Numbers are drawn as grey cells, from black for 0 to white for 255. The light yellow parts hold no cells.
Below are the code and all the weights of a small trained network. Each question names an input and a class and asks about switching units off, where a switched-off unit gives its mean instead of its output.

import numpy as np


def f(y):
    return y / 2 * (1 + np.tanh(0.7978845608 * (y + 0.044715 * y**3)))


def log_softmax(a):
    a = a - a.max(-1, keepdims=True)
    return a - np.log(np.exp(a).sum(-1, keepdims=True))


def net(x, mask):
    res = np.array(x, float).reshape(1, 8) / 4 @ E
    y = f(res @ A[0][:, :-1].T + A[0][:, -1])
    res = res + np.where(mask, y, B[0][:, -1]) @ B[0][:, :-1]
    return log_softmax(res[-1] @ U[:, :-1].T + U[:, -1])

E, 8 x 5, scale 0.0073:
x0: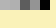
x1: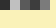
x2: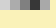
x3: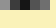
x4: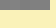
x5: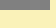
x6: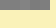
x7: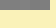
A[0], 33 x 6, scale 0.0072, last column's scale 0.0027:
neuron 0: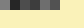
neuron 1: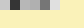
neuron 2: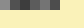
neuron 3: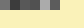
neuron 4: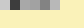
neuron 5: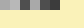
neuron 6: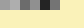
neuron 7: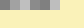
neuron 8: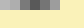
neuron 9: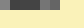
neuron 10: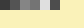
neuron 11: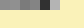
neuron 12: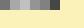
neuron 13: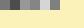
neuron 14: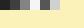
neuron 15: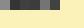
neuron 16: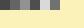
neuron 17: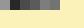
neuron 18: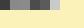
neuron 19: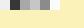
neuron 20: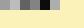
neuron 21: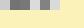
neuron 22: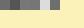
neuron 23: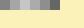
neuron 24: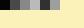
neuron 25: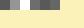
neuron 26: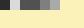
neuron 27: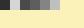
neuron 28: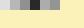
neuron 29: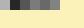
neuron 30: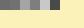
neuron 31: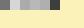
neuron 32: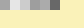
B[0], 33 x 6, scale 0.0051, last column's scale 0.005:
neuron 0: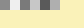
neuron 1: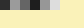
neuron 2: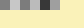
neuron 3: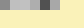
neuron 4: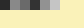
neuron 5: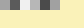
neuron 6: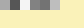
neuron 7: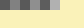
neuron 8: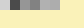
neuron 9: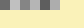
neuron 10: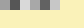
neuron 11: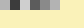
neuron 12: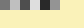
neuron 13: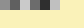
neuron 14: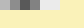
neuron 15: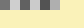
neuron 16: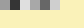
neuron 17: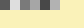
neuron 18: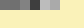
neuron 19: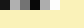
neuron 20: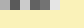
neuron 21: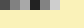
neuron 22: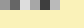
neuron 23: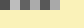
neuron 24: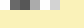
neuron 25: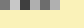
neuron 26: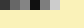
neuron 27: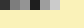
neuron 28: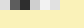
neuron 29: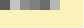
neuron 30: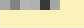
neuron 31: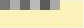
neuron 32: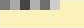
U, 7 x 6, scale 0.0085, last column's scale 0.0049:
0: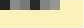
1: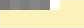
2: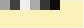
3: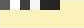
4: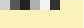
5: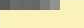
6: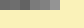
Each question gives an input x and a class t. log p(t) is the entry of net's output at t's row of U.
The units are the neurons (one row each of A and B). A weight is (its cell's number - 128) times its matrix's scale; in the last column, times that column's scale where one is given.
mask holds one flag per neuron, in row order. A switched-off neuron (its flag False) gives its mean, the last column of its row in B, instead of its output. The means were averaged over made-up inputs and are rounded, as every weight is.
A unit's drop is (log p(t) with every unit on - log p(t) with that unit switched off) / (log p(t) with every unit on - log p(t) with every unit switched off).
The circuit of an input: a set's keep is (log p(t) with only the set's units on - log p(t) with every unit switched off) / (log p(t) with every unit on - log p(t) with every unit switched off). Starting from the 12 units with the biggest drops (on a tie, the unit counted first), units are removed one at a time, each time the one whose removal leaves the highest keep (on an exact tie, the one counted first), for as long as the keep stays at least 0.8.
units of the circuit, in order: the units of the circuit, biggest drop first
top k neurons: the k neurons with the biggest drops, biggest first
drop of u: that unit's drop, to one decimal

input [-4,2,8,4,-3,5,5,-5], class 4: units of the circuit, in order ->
neuron 28
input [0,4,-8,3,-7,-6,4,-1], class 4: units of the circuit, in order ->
neuron 24; neuron 14
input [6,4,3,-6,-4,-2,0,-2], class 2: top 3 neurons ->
neuron 20; neuron 6; neuron 19
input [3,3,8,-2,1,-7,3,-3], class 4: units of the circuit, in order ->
neuron 28; neuron 8
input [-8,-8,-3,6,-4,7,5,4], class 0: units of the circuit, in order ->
neuron 19; neuron 1
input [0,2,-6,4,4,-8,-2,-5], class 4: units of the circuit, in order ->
neuron 24; neuron 14
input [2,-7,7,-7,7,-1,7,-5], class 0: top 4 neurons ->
neuron 19; neuron 1; neuron 21; neuron 4
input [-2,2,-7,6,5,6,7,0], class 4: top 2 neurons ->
neuron 24; neuron 14
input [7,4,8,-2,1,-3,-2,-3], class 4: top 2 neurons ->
neuron 28; neuron 8
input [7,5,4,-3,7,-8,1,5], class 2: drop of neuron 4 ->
0.1
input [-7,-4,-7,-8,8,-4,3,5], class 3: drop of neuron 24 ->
-0.1
